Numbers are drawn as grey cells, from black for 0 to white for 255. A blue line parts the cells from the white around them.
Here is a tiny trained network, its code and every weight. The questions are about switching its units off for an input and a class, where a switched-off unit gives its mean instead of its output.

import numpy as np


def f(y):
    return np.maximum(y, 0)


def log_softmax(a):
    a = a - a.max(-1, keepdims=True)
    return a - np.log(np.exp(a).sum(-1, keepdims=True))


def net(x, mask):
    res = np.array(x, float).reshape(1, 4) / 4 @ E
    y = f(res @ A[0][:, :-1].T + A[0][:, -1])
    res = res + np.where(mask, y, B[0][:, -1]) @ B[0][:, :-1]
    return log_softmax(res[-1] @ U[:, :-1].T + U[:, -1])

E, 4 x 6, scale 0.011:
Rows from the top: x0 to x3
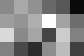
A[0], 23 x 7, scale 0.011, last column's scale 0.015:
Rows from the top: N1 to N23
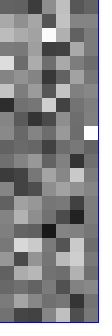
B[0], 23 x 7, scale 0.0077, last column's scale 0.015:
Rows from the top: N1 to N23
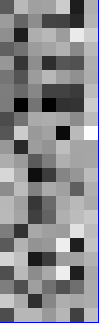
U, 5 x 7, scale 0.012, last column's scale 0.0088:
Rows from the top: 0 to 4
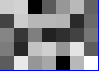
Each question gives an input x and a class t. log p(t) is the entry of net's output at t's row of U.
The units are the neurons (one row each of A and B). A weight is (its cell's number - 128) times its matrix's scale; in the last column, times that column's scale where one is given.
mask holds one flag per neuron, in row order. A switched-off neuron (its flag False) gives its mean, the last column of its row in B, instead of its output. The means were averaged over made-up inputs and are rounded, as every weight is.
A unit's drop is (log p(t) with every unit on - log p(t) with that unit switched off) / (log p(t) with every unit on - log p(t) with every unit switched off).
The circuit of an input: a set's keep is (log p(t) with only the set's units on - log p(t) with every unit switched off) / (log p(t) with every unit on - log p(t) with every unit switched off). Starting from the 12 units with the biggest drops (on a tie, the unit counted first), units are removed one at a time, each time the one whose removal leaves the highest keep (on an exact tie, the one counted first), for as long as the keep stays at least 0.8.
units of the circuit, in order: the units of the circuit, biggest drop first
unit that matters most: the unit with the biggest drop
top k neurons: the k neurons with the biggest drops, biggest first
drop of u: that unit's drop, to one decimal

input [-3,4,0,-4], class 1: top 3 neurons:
(N18 N17 N20)
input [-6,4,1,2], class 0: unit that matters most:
N19
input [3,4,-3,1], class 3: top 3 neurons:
(N3 N13 N19)
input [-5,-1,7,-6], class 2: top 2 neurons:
(N5 N2)
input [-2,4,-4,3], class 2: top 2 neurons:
(N8 N17)
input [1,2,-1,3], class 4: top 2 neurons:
(N18 N20)
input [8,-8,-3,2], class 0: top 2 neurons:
(N16 N22)
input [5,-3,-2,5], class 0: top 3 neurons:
(N16 N22 N18)
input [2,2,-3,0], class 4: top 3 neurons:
(N5 N2 N7)
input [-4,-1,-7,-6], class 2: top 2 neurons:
(N8 N13)
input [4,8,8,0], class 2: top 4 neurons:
(N5 N7 N2 N17)
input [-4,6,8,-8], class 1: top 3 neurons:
(N18 N20 N8)
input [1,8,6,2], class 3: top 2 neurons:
(N3 N8)
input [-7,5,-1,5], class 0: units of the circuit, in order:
(N13)
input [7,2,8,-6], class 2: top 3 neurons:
(N5 N2 N7)
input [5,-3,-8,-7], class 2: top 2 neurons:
(N8 N23)
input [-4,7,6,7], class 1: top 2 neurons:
(N23 N1)
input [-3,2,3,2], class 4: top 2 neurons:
(N8 N16)
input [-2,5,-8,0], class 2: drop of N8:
0.7
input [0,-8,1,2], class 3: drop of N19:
0.0
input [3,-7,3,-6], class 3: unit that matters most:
N17
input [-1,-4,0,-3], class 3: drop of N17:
0.1
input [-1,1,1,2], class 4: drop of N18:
0.2
